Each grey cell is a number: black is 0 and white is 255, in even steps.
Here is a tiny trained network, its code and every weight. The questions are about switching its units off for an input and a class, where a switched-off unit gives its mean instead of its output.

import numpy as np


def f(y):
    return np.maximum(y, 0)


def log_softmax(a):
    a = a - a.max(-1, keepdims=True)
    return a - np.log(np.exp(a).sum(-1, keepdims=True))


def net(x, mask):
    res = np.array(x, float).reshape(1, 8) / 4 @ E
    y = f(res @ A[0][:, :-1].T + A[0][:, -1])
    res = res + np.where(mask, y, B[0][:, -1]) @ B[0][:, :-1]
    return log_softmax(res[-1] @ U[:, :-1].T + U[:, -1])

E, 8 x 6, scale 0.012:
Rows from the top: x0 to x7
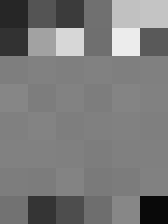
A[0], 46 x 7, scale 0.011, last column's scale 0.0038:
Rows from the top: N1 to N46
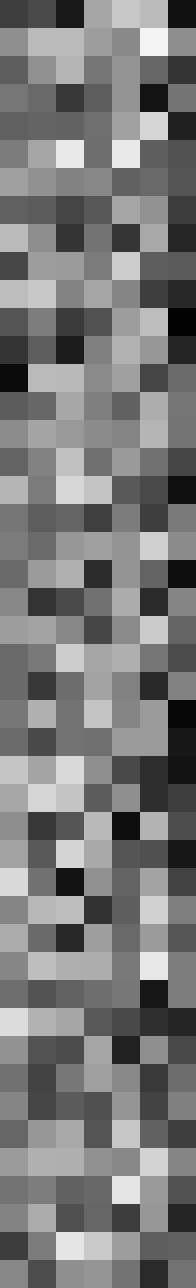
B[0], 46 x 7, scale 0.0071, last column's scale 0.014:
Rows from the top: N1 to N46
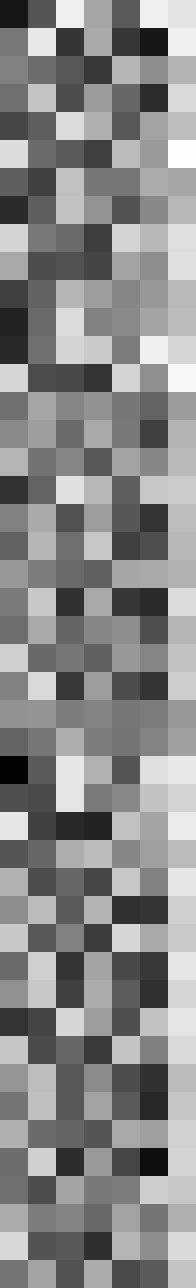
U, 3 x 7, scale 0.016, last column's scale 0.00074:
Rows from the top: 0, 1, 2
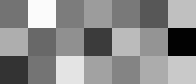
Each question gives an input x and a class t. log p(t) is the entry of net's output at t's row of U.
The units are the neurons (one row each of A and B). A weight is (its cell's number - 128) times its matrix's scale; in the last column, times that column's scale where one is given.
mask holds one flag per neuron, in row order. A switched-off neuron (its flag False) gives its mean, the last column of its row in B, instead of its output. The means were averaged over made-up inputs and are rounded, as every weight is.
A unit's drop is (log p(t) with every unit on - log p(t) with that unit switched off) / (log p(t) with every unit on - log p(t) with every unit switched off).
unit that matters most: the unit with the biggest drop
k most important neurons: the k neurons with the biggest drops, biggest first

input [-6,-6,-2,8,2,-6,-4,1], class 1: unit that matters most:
N30
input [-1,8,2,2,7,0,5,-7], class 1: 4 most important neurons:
[N6; N14; N45; N10]
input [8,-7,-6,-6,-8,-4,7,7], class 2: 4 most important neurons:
[N1; N13; N8; N12]
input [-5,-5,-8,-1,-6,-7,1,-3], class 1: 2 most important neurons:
[N30; N9]
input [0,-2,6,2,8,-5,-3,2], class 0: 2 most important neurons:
[N14; N6]
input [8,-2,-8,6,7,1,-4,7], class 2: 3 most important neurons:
[N1; N13; N8]
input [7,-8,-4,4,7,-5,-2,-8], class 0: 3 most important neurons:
[N2; N35; N20]
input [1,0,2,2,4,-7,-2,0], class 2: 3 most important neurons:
[N2; N30; N14]
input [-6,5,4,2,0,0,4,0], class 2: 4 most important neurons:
[N28; N18; N29; N30]
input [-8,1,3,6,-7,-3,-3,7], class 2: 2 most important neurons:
[N28; N37]
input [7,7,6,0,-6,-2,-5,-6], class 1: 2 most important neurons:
[N14; N6]
